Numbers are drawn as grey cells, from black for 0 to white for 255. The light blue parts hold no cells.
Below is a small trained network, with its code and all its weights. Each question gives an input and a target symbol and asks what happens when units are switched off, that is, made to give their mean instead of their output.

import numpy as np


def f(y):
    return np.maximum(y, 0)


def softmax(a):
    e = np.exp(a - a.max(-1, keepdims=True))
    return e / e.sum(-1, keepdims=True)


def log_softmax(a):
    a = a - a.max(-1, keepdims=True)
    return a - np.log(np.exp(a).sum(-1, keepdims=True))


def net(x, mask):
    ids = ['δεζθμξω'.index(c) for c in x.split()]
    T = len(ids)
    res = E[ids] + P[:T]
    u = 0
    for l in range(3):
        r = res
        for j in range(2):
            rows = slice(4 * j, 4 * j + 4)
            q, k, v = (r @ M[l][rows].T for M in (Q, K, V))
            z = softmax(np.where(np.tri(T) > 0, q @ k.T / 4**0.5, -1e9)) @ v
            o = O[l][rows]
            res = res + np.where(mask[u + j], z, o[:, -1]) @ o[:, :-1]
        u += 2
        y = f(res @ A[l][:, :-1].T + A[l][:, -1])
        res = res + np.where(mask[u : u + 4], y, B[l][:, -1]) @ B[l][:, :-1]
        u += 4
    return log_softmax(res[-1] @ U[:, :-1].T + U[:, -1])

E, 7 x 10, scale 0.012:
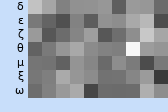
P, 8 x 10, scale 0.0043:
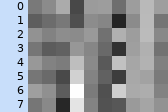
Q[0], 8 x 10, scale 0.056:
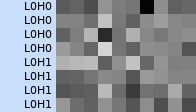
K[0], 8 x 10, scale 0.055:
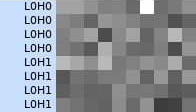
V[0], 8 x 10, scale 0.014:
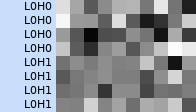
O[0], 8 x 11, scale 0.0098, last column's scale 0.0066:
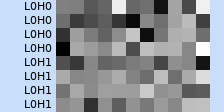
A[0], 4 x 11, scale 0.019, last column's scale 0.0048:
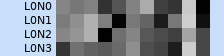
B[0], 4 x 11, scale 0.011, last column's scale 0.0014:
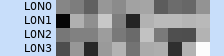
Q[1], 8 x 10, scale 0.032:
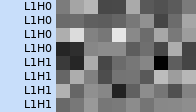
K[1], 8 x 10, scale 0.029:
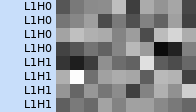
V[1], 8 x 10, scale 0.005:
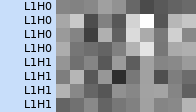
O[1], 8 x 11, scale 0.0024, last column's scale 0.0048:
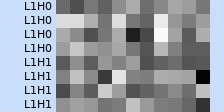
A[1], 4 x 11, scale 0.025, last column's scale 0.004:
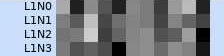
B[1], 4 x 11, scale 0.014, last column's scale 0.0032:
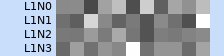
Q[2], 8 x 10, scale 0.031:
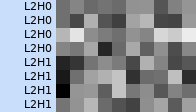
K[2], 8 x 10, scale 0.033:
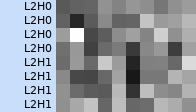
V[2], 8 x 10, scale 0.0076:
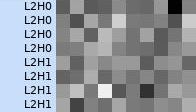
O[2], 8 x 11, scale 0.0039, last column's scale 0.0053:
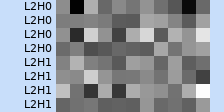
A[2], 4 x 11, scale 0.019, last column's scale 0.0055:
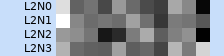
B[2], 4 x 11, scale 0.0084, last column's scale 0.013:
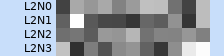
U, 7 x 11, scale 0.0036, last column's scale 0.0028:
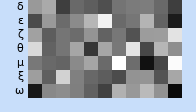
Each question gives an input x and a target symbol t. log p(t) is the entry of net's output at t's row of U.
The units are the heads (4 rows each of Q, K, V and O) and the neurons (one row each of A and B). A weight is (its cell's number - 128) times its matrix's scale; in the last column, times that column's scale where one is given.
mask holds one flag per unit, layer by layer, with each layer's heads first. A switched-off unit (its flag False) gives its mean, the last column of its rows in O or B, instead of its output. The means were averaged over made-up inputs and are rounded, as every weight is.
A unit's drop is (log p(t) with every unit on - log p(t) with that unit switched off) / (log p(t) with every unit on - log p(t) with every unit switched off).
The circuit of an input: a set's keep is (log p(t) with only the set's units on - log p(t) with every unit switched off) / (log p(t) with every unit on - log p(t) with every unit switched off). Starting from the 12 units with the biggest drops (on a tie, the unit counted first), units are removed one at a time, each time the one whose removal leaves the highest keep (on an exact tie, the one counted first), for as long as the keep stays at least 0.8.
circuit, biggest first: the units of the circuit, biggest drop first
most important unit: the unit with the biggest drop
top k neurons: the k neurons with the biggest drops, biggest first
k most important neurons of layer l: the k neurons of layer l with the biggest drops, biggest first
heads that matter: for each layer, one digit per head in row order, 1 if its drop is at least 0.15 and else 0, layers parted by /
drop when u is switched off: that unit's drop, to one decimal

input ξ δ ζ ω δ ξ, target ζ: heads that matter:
10 / 00 / 00
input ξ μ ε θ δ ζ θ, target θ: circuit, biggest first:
[L0H0 L0H1]
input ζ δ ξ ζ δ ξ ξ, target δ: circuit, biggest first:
[L0H0 L2N1 L0H1 L2H1]
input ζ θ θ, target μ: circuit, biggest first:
[L0H0]
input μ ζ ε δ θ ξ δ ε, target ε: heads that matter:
11 / 00 / 00
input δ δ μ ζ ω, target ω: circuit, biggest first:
[L0H1 L0N1 L0H0]
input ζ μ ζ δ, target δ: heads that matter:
10 / 00 / 01
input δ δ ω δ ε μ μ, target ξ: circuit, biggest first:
[L0H1 L1N1 L1H0 L0N3]
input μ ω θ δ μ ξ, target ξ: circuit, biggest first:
[L0H1 L1N1 L0N3]
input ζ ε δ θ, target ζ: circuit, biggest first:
[L0H0 L2N3]
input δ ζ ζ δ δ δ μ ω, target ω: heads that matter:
01 / 00 / 00
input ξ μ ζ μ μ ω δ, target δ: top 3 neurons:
[L2N1 L0N3 L1N1]
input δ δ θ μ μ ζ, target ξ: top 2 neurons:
[L1N1 L0N3]
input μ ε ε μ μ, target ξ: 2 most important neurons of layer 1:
[L1N1 L1N3]
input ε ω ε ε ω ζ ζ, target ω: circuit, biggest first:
[L0H0]
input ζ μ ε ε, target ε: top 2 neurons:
[L1N3 L1N0]
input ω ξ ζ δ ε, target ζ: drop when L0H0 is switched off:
1.5
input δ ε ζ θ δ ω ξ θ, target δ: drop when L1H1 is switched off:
0.1
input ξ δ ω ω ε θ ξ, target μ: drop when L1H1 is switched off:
0.0
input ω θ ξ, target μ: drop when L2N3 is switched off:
0.1
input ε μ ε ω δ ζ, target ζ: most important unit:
L1N0
